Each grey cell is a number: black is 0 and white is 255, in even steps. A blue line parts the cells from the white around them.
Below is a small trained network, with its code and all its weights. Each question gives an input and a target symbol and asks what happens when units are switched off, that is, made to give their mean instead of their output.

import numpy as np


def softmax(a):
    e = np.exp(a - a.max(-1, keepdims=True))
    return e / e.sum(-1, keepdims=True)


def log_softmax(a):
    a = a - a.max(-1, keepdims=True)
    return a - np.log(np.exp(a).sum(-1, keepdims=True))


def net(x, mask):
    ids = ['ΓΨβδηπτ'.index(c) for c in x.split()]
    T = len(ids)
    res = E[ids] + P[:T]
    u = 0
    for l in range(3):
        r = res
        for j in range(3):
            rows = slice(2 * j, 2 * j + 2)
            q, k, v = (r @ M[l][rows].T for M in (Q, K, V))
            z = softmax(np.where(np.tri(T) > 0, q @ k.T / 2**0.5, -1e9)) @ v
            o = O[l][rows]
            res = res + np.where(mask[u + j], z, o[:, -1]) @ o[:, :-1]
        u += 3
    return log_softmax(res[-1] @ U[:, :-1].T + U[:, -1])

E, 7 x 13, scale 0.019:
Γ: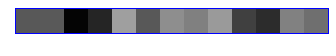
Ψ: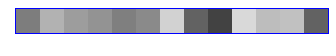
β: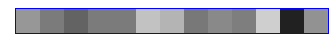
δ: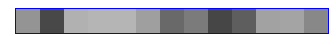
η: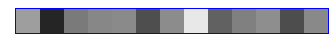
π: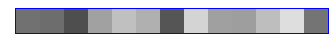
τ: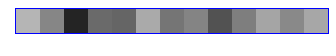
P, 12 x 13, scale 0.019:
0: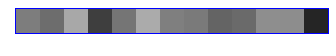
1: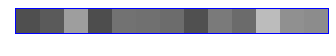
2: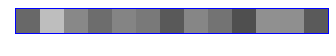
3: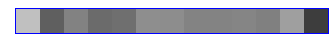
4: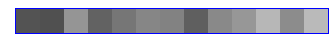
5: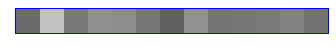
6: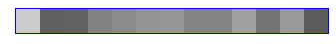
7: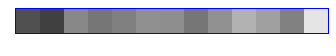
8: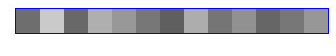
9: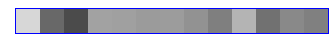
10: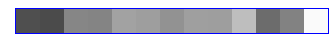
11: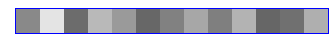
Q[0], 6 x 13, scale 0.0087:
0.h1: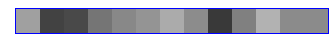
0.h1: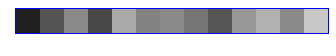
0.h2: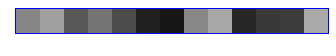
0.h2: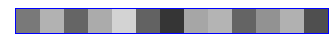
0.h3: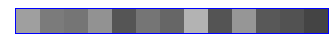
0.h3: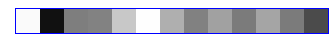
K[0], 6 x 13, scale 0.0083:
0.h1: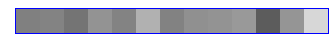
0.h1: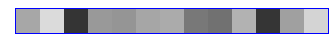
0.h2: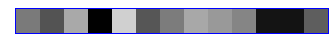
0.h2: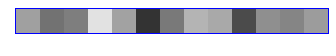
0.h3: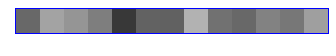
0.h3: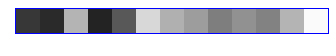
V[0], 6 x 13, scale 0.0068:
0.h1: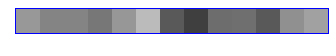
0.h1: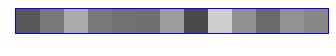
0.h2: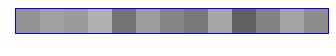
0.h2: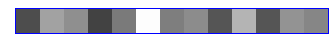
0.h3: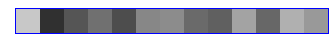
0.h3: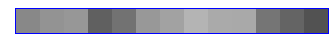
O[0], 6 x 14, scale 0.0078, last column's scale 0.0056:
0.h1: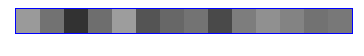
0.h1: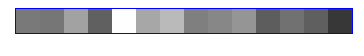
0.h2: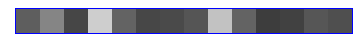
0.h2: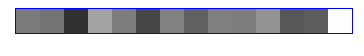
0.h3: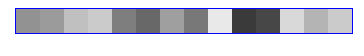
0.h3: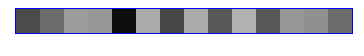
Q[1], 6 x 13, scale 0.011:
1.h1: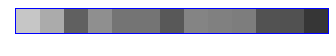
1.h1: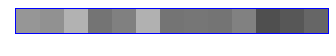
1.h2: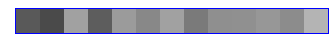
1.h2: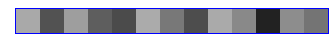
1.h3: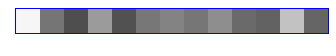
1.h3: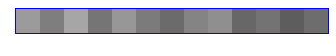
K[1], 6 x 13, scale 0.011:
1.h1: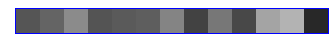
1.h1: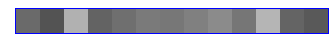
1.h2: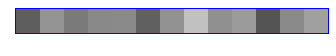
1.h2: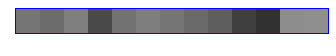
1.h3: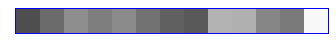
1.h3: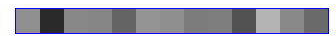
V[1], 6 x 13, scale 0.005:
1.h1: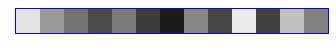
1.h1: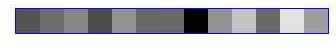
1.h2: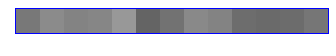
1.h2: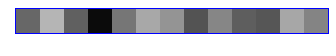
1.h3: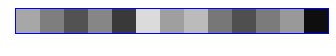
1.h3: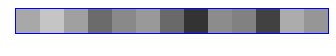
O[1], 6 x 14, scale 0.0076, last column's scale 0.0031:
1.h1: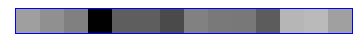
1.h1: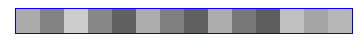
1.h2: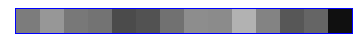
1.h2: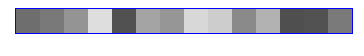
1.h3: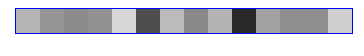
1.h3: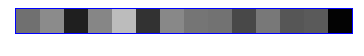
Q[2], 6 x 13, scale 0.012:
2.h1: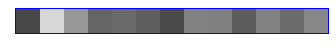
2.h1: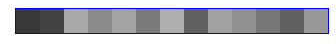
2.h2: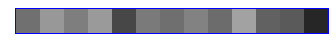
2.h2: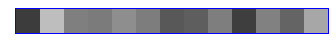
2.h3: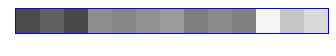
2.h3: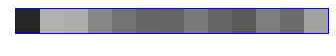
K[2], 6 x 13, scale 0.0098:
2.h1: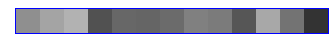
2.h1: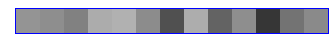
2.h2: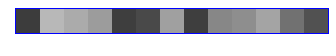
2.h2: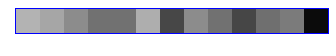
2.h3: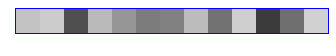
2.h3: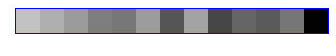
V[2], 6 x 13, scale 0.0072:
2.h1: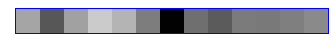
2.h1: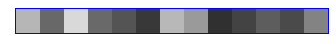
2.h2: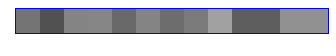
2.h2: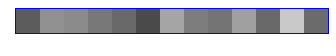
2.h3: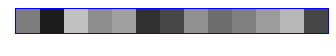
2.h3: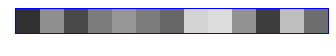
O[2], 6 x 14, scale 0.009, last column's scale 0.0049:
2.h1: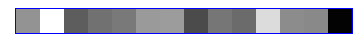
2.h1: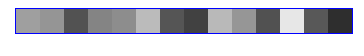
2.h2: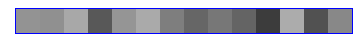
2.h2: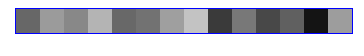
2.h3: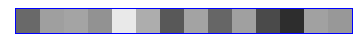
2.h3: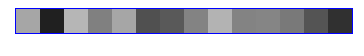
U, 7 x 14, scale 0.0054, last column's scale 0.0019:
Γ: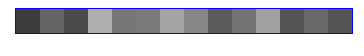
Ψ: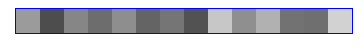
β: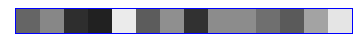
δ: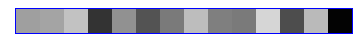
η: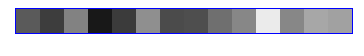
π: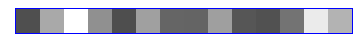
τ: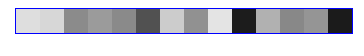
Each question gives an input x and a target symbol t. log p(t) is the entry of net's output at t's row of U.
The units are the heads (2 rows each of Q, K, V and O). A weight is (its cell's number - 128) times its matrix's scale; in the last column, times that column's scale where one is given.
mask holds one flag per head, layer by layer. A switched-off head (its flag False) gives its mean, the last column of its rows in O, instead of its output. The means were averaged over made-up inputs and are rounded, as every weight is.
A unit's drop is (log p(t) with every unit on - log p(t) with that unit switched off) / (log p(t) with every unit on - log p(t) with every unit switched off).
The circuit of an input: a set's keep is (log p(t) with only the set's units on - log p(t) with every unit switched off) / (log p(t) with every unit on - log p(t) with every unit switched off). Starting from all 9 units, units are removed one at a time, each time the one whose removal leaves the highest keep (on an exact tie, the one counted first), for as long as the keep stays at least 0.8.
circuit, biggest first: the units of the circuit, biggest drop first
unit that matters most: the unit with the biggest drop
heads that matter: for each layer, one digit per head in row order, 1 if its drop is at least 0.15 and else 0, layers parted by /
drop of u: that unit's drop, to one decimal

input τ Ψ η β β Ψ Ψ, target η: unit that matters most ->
2.h2
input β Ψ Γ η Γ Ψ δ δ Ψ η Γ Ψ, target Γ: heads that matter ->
000 / 000 / 010
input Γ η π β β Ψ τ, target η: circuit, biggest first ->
2.h2; 1.h3
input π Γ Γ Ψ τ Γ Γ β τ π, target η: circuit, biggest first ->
1.h3; 2.h2; 2.h3
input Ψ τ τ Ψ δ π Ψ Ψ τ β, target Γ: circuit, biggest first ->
1.h3; 2.h2
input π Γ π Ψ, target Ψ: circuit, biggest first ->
2.h3; 1.h2
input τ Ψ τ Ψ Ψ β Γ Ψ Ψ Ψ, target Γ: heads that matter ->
000 / 001 / 010
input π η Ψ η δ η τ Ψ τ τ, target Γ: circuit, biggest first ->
1.h3; 2.h2
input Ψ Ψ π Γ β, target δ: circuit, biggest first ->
2.h1; 2.h3
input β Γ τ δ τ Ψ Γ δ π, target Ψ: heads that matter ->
000 / 000 / 001
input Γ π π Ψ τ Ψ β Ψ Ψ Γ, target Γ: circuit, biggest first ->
1.h2; 2.h2
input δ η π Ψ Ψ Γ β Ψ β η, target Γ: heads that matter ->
000 / 001 / 010
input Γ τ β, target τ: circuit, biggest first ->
2.h3; 1.h3
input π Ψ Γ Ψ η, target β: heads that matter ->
000 / 010 / 101
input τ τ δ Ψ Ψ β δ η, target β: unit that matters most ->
1.h2
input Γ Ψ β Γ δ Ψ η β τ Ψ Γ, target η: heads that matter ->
100 / 000 / 001
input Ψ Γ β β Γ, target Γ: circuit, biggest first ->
1.h1; 1.h2
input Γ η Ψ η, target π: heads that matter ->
000 / 001 / 001
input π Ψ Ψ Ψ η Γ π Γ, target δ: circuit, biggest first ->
2.h1; 0.h2
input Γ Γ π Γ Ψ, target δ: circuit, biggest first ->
2.h1; 2.h3
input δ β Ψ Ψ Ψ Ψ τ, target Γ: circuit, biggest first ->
2.h2; 1.h3
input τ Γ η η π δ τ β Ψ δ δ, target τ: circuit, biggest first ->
2.h1; 1.h3
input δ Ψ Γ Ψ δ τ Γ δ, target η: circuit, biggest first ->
0.h1; 2.h3
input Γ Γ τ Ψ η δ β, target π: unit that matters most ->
1.h3
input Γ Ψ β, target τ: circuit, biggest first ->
1.h3; 2.h3
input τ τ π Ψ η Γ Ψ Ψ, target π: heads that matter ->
001 / 100 / 000
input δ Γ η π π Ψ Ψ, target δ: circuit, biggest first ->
2.h1
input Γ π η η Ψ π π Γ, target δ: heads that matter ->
000 / 000 / 100
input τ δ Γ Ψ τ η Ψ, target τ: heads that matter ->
001 / 000 / 001
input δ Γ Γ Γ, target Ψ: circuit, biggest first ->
1.h2; 2.h3
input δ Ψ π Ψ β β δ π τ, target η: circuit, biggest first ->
2.h3; 1.h3
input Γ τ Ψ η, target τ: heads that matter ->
001 / 000 / 000
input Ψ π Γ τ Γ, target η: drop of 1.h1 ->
0.2
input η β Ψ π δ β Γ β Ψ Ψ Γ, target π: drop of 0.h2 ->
0.1
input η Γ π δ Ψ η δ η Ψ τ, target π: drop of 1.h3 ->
0.4
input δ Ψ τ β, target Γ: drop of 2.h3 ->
0.1
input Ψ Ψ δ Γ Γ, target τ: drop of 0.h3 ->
0.0
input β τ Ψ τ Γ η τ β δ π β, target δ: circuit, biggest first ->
2.h1
